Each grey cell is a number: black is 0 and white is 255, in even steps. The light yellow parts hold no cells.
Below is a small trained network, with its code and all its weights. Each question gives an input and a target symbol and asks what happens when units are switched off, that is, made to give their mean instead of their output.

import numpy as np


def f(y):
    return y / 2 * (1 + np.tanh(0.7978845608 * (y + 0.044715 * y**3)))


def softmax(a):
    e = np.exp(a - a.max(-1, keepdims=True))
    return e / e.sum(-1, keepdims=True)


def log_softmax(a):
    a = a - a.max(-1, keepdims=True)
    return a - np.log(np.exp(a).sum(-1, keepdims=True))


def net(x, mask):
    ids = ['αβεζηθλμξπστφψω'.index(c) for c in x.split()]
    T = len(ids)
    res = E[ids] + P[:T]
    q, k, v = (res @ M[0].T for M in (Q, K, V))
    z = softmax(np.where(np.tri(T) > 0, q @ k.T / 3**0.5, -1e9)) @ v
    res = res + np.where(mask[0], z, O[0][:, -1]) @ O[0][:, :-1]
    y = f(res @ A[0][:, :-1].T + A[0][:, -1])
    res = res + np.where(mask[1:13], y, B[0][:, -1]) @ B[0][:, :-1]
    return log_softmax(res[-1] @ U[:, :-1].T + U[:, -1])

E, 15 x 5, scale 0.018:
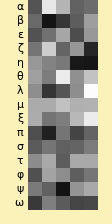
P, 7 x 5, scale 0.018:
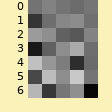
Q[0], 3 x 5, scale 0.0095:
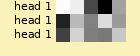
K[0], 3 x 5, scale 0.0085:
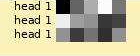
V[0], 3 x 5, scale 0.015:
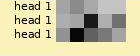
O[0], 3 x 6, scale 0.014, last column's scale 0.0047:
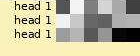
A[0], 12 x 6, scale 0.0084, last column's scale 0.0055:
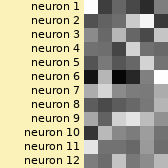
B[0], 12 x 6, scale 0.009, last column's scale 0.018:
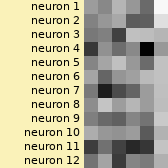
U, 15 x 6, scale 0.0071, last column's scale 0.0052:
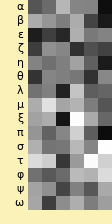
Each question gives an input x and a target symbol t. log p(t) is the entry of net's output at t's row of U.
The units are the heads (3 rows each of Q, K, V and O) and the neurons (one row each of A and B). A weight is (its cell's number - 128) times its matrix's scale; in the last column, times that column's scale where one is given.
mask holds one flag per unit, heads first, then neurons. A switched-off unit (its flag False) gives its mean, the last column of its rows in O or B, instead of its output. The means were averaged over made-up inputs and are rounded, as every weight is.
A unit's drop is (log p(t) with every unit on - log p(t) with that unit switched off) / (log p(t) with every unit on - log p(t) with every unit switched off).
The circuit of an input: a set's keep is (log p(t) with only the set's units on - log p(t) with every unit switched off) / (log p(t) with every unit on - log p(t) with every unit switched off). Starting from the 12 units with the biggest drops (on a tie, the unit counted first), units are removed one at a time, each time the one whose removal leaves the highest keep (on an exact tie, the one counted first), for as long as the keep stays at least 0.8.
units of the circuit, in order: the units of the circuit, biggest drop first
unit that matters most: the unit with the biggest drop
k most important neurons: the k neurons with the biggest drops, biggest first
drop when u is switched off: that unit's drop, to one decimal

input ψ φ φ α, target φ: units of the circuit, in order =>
head 1; neuron 11; neuron 2; neuron 3
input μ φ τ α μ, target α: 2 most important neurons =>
neuron 2; neuron 5
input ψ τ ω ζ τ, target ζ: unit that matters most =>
neuron 11
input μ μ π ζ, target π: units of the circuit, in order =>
head 1; neuron 1; neuron 3; neuron 11
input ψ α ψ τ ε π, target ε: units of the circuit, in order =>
head 1; neuron 3
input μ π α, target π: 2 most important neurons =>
neuron 1; neuron 3
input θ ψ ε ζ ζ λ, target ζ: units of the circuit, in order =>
neuron 11; head 1; neuron 2
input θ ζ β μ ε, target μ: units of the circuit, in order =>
head 1; neuron 10; neuron 7
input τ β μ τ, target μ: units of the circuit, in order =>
head 1; neuron 2
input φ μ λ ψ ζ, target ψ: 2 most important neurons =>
neuron 7; neuron 11
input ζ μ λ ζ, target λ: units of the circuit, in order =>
head 1; neuron 7
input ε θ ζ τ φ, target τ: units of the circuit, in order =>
head 1; neuron 11; neuron 1
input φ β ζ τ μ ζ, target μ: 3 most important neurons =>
neuron 10; neuron 11; neuron 2
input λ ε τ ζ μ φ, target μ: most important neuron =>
neuron 10
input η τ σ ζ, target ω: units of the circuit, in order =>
head 1; neuron 1
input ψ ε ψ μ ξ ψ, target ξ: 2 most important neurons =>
neuron 11; neuron 6
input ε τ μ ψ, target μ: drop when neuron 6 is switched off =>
0.0
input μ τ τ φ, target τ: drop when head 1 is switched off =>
0.4
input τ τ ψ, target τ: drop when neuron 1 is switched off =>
0.1
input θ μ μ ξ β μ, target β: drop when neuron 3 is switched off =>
-0.1
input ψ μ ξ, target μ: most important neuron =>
neuron 2
